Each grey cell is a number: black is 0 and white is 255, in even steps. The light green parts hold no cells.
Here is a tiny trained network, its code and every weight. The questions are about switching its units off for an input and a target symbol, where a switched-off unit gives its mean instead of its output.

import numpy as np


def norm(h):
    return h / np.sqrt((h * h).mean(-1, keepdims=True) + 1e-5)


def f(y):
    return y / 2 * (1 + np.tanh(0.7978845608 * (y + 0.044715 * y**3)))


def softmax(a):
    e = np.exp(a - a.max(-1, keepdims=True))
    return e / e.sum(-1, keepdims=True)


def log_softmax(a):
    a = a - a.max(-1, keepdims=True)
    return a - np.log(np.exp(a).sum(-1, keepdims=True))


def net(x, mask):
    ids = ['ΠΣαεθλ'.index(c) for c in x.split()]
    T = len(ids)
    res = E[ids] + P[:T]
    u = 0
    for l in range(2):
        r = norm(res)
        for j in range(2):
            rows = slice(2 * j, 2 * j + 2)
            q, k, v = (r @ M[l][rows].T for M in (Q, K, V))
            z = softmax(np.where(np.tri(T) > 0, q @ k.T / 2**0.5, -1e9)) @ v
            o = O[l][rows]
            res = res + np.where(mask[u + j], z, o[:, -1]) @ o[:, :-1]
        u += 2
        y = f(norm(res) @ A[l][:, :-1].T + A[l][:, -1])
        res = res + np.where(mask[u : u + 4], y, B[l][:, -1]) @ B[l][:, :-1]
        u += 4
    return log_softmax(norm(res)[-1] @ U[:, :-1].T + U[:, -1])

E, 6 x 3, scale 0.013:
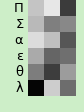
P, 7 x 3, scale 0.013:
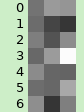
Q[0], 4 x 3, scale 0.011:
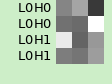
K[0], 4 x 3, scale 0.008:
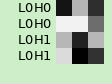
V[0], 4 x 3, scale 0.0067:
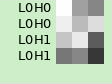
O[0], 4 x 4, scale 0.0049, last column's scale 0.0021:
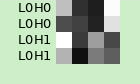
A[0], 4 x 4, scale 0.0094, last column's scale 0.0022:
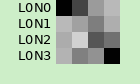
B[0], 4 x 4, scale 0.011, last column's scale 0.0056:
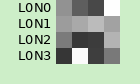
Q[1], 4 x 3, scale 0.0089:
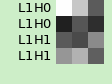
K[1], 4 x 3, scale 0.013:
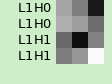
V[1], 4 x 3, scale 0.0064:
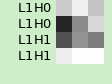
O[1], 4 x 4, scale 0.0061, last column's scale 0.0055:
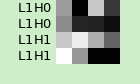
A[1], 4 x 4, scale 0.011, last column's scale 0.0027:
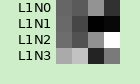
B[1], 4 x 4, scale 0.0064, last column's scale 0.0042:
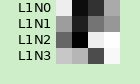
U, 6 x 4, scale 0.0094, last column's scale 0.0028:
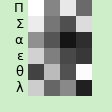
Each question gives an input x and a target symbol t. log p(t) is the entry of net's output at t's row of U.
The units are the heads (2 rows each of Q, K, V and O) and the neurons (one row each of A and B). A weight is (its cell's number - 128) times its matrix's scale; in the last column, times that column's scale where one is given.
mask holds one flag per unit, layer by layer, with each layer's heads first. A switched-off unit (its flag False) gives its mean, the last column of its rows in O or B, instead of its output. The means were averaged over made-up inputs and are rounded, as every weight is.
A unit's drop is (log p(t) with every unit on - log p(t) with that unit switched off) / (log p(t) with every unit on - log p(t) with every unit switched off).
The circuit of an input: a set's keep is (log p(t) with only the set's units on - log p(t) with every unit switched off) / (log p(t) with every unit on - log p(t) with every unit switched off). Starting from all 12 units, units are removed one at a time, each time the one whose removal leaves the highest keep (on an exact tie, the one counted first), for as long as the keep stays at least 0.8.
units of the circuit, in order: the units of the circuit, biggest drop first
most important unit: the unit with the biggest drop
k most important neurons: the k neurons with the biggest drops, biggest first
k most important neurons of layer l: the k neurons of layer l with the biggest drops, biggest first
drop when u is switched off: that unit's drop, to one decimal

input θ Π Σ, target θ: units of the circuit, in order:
[L0H1, L1H0, L0N3]
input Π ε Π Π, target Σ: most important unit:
L1H1
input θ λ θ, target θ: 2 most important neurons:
[L0N0, L0N1]
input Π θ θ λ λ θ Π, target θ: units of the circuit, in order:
[L0H1, L1N0]
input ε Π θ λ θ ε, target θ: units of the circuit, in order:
[L1H1, L0H1]
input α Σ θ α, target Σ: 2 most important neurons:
[L0N1, L0N0]
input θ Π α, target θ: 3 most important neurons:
[L0N2, L0N0, L1N2]
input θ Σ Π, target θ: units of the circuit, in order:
[L0N2, L0N0, L0H1, L1H1]
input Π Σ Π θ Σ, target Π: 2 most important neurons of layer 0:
[L0N0, L0N2]
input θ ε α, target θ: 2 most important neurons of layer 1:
[L1N0, L1N2]
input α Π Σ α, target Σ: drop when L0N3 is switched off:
0.1
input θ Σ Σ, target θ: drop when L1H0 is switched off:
0.3
